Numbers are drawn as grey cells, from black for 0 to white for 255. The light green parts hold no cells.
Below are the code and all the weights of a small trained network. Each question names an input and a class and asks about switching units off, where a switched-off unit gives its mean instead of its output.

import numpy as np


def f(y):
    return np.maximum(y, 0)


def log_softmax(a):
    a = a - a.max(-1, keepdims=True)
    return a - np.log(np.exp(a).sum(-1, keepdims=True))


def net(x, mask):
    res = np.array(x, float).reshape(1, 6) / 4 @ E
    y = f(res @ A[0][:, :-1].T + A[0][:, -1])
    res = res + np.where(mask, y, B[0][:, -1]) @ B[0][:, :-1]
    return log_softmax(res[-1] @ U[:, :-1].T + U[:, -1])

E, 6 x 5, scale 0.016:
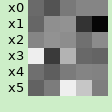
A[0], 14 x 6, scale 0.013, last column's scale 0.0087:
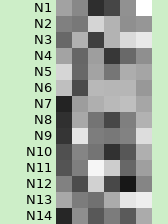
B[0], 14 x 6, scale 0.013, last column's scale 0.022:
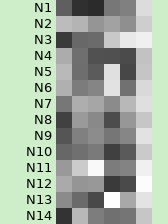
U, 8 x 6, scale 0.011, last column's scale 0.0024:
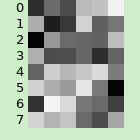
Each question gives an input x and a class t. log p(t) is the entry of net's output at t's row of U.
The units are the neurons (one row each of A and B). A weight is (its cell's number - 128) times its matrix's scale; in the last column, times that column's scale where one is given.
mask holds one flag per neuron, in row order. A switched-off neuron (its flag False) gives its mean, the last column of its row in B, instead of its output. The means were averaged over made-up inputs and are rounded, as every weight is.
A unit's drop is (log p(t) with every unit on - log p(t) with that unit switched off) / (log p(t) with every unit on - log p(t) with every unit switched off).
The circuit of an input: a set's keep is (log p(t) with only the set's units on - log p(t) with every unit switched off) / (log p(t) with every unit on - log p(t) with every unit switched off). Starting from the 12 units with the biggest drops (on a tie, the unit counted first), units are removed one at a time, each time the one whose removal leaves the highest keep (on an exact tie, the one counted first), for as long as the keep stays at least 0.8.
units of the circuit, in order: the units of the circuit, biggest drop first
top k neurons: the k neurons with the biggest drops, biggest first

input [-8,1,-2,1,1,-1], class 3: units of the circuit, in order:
(N3; N11)
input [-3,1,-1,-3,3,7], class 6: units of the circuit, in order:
(N13)
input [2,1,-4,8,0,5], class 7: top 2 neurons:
(N12; N13)
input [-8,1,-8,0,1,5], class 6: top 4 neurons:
(N13; N3; N5; N4)
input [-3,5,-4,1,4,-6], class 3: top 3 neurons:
(N3; N4; N7)
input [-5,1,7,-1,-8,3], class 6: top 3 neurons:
(N13; N3; N6)
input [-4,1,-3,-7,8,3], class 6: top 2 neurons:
(N13; N14)
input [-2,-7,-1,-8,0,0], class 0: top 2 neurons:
(N11; N3)
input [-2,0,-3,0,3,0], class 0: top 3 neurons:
(N11; N12; N5)
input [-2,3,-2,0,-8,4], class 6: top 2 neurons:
(N5; N6)
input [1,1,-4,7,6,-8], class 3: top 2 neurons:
(N13; N3)
